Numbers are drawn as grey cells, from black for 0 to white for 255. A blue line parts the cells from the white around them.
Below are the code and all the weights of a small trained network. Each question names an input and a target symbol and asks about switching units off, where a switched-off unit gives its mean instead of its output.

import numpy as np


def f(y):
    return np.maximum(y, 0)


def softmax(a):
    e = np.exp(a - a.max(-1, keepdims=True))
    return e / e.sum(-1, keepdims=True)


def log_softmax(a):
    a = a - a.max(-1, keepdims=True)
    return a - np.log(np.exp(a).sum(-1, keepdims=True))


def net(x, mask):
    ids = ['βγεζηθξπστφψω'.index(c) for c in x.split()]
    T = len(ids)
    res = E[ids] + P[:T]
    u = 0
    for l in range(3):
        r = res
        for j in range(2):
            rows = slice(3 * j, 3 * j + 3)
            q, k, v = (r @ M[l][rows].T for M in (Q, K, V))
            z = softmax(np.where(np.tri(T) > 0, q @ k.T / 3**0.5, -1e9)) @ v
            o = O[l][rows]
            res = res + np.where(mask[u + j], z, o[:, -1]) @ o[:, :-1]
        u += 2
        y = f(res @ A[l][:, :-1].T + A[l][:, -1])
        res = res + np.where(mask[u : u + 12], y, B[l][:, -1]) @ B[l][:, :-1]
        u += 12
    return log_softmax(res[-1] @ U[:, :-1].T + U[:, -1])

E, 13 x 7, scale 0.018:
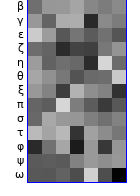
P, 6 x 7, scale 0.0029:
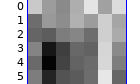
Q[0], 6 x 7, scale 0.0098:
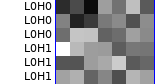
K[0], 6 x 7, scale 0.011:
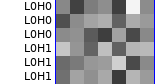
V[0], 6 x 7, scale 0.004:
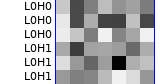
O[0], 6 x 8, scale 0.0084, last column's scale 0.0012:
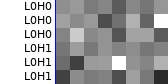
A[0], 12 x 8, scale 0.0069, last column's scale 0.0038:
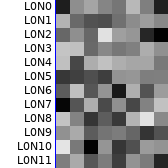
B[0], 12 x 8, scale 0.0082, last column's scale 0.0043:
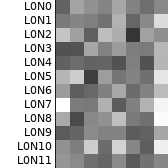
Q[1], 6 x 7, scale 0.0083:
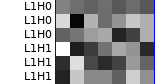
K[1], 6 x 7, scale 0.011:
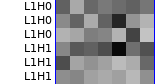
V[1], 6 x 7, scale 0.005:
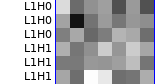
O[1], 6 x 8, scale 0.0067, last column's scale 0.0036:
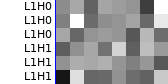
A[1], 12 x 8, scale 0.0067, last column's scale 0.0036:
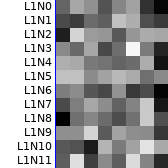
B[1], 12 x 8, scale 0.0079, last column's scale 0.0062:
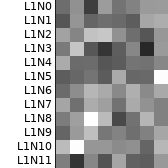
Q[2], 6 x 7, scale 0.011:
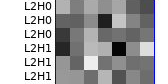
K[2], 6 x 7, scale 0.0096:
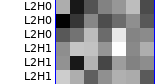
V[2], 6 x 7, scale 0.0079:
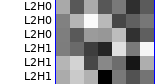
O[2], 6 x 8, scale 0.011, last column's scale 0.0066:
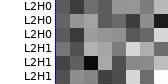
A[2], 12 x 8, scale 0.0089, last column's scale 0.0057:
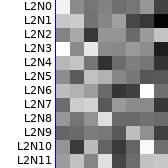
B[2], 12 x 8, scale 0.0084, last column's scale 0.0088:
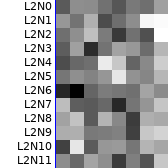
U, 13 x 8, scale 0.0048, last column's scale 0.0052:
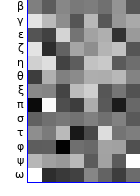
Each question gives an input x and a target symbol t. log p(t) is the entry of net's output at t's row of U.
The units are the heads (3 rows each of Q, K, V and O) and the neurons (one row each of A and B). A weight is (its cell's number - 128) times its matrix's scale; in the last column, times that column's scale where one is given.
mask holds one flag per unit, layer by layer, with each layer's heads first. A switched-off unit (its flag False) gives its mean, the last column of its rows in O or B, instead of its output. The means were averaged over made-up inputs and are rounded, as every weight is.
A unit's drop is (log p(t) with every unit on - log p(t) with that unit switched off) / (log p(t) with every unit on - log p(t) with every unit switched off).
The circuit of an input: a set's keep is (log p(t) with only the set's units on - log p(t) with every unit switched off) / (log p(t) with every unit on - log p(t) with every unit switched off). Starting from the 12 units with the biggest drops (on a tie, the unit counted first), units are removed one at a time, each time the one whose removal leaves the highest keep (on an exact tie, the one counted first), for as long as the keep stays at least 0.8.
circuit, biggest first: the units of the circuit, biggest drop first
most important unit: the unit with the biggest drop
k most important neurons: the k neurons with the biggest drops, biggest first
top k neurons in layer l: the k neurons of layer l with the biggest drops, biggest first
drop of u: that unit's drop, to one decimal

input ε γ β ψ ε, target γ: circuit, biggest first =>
[L2H1 L2N1 L0N10]
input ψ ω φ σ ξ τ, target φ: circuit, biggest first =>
[L0N7 L2H1 L0H1 L0H0]
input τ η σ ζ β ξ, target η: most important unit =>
L0N10
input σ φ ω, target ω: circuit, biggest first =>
[L1H1 L0H1 L2H0]
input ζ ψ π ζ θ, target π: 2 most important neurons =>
[L0N7 L0N10]
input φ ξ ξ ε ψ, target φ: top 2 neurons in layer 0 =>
[L0N7 L0N10]
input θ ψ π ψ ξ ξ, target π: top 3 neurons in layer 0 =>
[L0N7 L0N10 L0N2]
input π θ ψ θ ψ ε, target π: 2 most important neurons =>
[L0N7 L0N10]
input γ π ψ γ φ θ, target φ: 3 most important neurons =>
[L0N7 L1N4 L1N2]
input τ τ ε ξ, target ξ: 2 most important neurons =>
[L1N9 L0N2]
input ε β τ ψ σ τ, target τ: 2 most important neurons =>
[L1N10 L2N7]
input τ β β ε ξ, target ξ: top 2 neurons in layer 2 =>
[L2N8 L2N5]
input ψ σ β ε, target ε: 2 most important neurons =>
[L0N10 L1N10]
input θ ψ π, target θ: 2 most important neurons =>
[L0N8 L2N10]
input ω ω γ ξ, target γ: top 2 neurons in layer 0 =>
[L0N4 L0N10]
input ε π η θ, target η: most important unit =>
L2H0
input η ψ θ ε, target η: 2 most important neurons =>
[L2N3 L0N10]
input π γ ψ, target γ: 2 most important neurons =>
[L0N4 L2N1]
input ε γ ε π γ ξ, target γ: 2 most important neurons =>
[L2N1 L0N4]
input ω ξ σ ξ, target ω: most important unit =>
L0H1
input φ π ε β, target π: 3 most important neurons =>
[L0N7 L2N1 L1N6]
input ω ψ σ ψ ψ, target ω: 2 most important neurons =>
[L0N10 L0N8]
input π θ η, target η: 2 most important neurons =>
[L1N3 L1N11]
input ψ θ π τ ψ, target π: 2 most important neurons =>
[L0N7 L2N2]
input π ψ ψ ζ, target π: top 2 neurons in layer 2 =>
[L2N2 L2N7]
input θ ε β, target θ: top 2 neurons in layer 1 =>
[L1N8 L1N3]
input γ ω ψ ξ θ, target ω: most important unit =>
L1H1
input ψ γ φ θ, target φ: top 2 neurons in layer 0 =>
[L0N7 L0N5]
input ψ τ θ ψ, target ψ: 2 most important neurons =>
[L1N10 L2N11]
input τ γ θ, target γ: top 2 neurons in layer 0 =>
[L0N4 L0N8]
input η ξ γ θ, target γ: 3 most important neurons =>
[L2N1 L0N8 L0N1]
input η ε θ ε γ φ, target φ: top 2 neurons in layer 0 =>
[L0N7 L0N5]
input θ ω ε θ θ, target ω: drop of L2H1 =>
0.3
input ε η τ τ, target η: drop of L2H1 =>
0.4
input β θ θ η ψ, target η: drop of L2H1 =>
0.2
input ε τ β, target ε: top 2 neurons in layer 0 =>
[L0N10 L0N0]
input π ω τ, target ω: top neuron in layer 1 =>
[L1N10]
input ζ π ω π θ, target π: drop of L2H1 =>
0.4
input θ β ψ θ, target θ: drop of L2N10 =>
0.5
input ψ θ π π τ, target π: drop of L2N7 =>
0.0
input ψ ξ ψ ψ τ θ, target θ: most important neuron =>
[L2N10]
